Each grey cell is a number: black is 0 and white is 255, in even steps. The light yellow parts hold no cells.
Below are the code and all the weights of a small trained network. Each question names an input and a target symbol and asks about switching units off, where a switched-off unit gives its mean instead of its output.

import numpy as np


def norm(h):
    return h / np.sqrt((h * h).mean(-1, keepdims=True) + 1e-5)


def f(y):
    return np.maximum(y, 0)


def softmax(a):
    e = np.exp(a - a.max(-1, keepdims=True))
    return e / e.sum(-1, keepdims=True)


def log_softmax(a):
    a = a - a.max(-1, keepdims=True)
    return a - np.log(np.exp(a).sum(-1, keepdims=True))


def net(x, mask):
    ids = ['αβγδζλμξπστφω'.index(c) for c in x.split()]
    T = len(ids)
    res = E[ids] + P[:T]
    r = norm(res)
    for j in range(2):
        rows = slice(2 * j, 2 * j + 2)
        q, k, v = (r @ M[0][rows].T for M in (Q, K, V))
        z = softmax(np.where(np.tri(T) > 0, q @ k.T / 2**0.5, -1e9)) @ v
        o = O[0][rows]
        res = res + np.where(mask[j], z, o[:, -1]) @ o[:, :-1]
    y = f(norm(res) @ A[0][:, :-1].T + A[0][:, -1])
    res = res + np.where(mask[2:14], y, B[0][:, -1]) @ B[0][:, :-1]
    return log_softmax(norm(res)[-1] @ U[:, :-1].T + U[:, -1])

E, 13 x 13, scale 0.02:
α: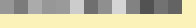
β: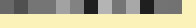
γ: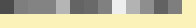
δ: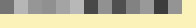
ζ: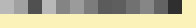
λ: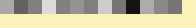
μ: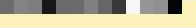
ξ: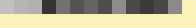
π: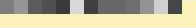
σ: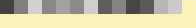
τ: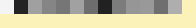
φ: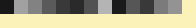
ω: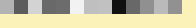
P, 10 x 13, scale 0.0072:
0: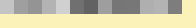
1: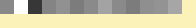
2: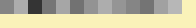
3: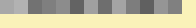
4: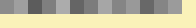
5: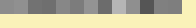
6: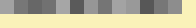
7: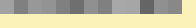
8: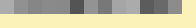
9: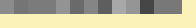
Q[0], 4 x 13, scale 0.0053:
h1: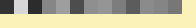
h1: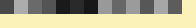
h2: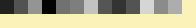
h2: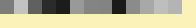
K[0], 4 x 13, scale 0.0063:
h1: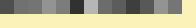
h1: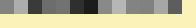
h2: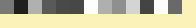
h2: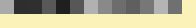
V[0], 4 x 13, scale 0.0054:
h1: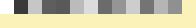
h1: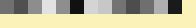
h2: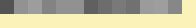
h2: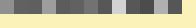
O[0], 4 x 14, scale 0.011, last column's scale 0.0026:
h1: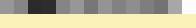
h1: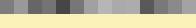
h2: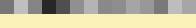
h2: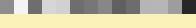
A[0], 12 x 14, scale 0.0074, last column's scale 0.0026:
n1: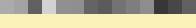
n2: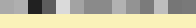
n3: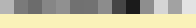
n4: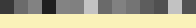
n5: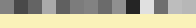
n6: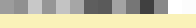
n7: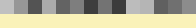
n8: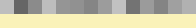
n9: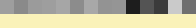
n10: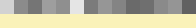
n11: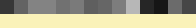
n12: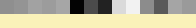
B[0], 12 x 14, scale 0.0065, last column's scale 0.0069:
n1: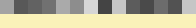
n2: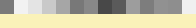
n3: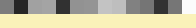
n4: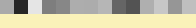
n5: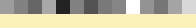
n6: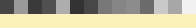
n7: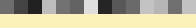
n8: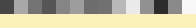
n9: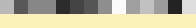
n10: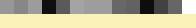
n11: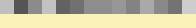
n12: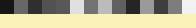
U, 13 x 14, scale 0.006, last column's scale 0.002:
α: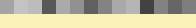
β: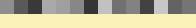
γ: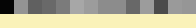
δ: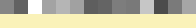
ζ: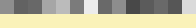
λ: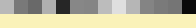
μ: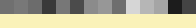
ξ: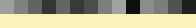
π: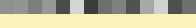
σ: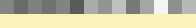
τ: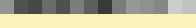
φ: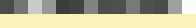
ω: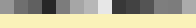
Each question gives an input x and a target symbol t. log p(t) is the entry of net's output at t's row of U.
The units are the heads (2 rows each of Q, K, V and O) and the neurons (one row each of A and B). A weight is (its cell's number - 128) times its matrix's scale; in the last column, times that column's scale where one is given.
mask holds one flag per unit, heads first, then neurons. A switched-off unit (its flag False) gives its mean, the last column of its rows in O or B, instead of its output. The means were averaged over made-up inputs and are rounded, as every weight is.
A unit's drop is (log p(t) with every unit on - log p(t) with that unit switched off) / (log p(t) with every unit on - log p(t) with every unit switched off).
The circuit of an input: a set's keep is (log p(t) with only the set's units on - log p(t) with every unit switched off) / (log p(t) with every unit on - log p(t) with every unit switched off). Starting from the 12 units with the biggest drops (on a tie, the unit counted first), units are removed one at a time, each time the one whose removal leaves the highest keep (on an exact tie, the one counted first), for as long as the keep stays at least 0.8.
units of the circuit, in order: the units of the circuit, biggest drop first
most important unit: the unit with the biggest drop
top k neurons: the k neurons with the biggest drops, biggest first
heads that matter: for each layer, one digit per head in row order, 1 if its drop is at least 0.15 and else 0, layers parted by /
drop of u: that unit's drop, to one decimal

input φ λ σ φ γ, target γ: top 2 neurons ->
[n12; n9]
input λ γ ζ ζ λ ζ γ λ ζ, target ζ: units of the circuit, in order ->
[n1; h2]
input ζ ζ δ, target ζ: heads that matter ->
10
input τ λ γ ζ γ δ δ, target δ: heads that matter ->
11
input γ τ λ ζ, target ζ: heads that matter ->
00
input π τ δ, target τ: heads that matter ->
10
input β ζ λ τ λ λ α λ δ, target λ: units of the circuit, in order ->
[n11; h1]
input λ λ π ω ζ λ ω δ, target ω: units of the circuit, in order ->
[h1; n5; n8]
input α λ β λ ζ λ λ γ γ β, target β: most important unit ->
h2
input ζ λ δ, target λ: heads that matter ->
11
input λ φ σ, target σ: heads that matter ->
00
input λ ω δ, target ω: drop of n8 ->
0.3
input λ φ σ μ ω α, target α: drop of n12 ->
0.1
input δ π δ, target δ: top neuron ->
[n12]
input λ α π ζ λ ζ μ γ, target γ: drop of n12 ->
0.8
